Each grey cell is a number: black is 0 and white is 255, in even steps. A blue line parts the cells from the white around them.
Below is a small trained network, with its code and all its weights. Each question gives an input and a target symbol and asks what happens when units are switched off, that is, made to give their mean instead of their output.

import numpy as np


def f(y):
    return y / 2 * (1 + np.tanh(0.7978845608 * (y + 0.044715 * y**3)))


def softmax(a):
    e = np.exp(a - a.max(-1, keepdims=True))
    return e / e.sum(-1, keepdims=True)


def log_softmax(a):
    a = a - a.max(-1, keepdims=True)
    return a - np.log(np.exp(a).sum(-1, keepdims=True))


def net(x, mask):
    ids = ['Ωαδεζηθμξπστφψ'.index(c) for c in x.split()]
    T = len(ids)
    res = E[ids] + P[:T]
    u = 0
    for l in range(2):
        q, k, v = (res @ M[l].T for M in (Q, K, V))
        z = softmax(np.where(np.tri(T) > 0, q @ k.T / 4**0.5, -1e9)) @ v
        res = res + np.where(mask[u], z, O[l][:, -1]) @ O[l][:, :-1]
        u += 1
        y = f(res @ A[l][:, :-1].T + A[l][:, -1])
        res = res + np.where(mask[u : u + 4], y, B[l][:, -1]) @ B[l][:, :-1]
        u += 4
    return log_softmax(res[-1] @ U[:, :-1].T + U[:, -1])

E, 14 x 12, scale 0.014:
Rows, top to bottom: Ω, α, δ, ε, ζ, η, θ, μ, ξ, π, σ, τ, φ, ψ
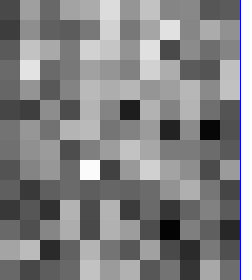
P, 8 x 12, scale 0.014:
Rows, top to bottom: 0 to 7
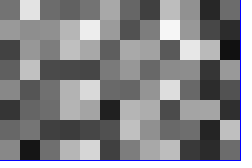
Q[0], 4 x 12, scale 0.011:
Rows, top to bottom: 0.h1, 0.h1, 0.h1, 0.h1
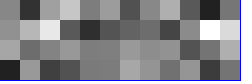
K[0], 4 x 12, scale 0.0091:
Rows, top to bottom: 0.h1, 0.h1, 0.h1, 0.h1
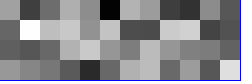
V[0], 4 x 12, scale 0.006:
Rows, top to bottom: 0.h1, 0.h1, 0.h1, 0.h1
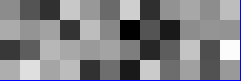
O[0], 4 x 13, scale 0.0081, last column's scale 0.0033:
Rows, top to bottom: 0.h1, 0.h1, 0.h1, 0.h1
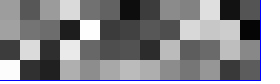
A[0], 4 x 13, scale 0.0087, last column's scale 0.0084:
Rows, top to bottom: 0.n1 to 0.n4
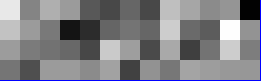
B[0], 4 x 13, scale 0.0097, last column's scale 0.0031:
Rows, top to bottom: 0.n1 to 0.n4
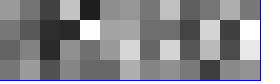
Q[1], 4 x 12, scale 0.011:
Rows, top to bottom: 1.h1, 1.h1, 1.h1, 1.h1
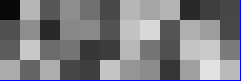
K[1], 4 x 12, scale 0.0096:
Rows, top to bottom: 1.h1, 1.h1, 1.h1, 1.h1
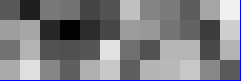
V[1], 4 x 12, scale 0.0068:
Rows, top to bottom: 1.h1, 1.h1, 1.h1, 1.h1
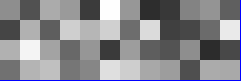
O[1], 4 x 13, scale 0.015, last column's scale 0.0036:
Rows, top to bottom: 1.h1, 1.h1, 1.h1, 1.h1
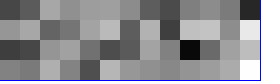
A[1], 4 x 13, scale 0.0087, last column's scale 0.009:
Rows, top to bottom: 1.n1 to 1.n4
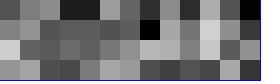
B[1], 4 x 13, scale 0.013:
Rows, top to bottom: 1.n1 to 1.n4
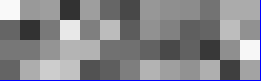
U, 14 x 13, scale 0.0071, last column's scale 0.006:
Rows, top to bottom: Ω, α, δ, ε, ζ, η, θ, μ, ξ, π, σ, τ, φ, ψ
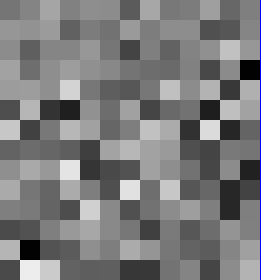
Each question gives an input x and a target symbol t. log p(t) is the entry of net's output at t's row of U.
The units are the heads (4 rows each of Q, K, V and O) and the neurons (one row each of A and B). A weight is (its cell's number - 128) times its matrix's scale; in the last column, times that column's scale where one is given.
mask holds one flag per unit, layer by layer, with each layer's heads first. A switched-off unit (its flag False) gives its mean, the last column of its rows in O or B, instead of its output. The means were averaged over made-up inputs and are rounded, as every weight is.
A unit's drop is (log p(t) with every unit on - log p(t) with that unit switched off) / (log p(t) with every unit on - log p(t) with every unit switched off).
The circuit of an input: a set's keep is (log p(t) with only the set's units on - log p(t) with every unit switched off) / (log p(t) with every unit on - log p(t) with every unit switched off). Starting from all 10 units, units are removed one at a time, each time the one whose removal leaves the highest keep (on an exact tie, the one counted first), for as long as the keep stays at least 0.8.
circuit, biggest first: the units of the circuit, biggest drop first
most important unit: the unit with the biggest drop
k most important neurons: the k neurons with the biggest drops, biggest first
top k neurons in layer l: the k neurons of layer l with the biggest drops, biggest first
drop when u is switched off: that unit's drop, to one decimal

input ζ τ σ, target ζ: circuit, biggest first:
[0.h1 1.n3]
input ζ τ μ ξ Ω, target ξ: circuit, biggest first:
[1.h1 1.n3]
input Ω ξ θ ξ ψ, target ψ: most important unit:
0.h1
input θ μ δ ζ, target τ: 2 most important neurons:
[1.n2 0.n3]
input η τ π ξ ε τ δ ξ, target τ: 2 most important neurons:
[1.n1 1.n4]
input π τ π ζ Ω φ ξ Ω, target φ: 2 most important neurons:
[1.n4 0.n3]
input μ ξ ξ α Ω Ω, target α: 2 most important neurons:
[0.n3 0.n2]
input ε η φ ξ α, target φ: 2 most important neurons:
[1.n4 0.n4]
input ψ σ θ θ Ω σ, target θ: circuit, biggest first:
[1.h1 1.n3]
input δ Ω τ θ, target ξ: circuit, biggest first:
[1.h1 1.n4]
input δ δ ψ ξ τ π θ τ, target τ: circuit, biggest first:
[1.h1 0.h1]
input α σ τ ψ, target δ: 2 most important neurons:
[1.n1 1.n2]
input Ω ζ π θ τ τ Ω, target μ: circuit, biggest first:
[0.h1 0.n3]
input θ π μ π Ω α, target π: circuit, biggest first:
[1.h1]
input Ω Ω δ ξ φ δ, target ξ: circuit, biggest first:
[1.h1 1.n3]
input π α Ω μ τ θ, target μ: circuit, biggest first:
[1.h1 0.h1 1.n3]
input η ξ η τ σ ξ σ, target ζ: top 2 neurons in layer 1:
[1.n4 1.n3]
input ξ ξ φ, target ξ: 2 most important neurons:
[1.n3 0.n2]
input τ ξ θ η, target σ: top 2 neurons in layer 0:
[0.n2 0.n3]
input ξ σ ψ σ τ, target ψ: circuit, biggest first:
[0.h1]
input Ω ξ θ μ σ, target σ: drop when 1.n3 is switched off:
0.1
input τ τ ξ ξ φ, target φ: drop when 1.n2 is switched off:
0.0
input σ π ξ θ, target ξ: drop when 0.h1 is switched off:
0.1
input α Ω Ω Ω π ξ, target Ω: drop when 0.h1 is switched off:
0.2
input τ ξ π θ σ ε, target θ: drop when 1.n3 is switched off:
0.3
